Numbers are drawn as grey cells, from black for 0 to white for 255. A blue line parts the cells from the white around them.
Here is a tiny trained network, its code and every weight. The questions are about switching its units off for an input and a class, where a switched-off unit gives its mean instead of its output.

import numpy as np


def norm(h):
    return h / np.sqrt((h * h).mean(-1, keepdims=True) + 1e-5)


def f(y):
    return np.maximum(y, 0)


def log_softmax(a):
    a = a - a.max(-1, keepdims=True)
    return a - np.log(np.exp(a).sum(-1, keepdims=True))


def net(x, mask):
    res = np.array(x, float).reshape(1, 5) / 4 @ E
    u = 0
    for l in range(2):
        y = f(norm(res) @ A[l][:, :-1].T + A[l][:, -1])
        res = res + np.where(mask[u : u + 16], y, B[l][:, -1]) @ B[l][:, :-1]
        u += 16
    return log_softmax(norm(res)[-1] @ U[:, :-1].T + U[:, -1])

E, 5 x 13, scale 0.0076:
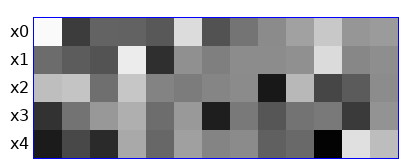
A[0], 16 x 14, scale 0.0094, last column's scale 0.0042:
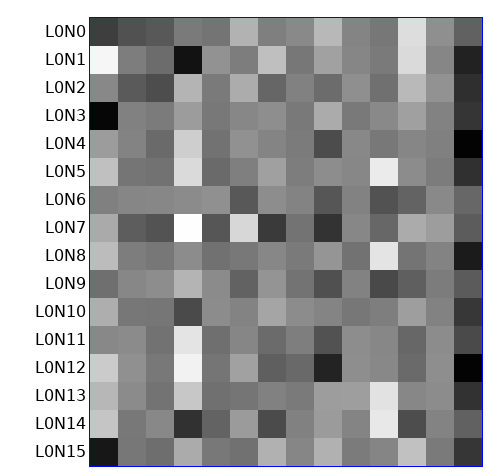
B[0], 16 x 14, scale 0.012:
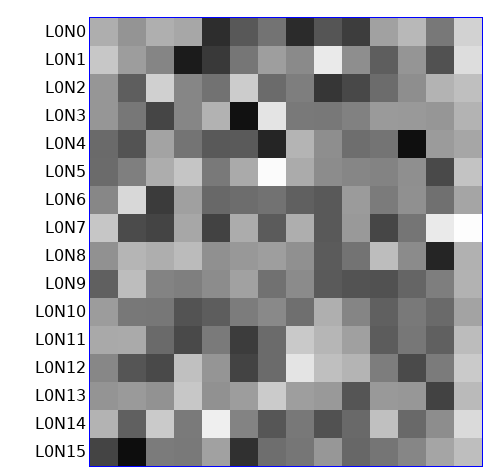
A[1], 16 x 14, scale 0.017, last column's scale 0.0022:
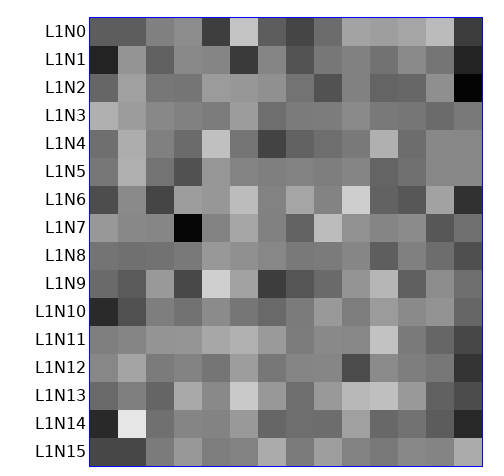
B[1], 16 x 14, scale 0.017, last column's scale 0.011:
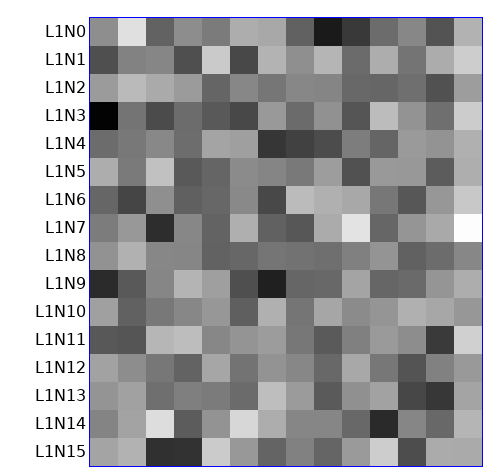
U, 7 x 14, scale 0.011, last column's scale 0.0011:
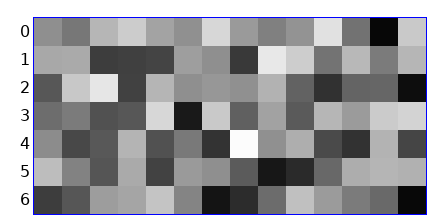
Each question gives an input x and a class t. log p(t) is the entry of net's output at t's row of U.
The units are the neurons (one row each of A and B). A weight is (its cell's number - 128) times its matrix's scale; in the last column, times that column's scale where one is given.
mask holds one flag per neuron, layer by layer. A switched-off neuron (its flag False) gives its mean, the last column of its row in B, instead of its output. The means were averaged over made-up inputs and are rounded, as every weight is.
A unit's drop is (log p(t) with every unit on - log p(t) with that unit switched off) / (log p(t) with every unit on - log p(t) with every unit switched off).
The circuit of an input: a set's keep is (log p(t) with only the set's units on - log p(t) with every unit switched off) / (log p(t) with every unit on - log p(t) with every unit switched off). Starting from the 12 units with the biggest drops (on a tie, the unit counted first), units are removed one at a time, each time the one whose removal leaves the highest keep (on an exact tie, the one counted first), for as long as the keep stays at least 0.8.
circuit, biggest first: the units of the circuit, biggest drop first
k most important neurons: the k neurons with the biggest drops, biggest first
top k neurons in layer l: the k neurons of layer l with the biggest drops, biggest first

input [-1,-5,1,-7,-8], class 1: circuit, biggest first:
[L0N1]
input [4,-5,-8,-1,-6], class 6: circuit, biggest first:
[L0N14, L1N9]
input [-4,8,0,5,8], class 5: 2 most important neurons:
[L0N7, L0N0]
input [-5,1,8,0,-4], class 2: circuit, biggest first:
[L0N7, L0N9]
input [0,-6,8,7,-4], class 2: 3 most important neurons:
[L0N7, L1N14, L0N9]
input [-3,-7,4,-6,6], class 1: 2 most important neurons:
[L0N1, L1N7]
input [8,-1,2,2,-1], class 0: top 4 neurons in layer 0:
[L0N14, L0N8, L0N13, L0N5]
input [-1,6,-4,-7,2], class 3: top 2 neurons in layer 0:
[L0N15, L0N3]
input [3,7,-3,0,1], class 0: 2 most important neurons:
[L0N5, L0N13]
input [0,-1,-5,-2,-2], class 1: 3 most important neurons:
[L0N1, L1N7, L0N10]
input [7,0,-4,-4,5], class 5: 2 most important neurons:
[L0N0, L1N0]
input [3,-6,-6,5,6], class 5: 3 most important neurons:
[L0N0, L1N0, L0N12]
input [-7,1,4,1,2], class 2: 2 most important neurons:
[L0N9, L1N14]
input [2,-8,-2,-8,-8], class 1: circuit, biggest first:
[L1N7]
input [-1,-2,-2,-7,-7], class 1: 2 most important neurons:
[L0N1, L1N7]
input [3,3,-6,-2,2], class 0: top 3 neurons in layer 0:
[L0N7, L0N8, L0N5]
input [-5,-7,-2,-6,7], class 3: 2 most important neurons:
[L1N1, L0N15]
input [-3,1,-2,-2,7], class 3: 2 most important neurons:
[L0N15, L0N3]
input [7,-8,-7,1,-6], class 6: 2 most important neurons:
[L0N14, L1N9]
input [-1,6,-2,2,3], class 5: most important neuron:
[L0N7]
